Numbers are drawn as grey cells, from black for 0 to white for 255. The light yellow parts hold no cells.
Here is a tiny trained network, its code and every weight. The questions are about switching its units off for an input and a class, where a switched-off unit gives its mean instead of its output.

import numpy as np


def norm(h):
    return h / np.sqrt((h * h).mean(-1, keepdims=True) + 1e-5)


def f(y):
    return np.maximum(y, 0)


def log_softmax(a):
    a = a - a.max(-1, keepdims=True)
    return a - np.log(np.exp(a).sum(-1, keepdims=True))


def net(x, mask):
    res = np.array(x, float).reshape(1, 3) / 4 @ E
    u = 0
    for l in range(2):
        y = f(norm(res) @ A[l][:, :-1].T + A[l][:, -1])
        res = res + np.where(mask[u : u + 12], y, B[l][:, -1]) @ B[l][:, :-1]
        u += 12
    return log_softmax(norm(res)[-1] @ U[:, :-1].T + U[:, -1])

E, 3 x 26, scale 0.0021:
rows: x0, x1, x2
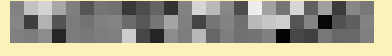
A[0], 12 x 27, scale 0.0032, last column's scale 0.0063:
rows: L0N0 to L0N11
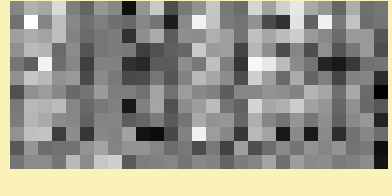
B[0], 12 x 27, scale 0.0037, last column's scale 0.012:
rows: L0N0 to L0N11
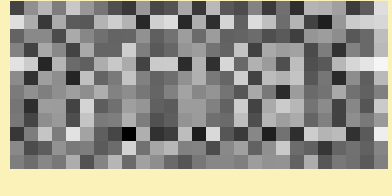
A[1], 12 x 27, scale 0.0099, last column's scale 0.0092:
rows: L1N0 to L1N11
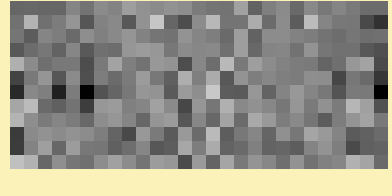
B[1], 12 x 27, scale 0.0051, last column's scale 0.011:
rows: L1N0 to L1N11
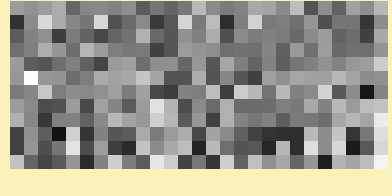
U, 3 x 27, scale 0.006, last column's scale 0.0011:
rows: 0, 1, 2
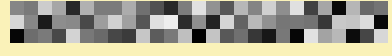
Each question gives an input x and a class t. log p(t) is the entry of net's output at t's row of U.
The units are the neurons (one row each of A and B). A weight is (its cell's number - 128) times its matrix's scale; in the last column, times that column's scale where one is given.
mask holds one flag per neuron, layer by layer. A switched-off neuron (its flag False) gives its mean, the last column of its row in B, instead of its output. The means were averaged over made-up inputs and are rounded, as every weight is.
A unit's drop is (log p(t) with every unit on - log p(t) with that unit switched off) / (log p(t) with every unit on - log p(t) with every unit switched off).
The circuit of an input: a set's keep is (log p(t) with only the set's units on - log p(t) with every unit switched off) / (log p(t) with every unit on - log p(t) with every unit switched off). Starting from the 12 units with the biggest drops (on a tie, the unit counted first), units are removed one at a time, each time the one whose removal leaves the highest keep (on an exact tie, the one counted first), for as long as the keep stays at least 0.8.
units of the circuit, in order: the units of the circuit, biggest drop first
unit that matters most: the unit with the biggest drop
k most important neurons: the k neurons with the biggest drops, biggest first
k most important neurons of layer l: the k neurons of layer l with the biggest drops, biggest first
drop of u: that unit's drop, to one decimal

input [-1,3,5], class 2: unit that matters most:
L0N1
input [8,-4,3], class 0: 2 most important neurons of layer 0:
[L0N1, L0N9]
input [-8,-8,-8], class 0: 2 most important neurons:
[L0N9, L0N0]
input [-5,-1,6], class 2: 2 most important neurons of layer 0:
[L0N1, L0N4]
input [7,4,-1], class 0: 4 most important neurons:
[L0N4, L0N7, L0N0, L0N9]
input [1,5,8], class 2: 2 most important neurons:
[L0N9, L0N1]
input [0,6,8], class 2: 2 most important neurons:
[L0N9, L0N1]
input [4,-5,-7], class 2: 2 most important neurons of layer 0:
[L0N0, L0N4]
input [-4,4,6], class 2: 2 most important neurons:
[L0N1, L0N4]
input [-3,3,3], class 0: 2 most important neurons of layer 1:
[L1N11, L1N10]
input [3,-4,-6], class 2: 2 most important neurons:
[L0N0, L0N4]
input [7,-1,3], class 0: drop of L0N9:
0.6
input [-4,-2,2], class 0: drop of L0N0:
1.2
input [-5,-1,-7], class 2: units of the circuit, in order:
[L0N4]
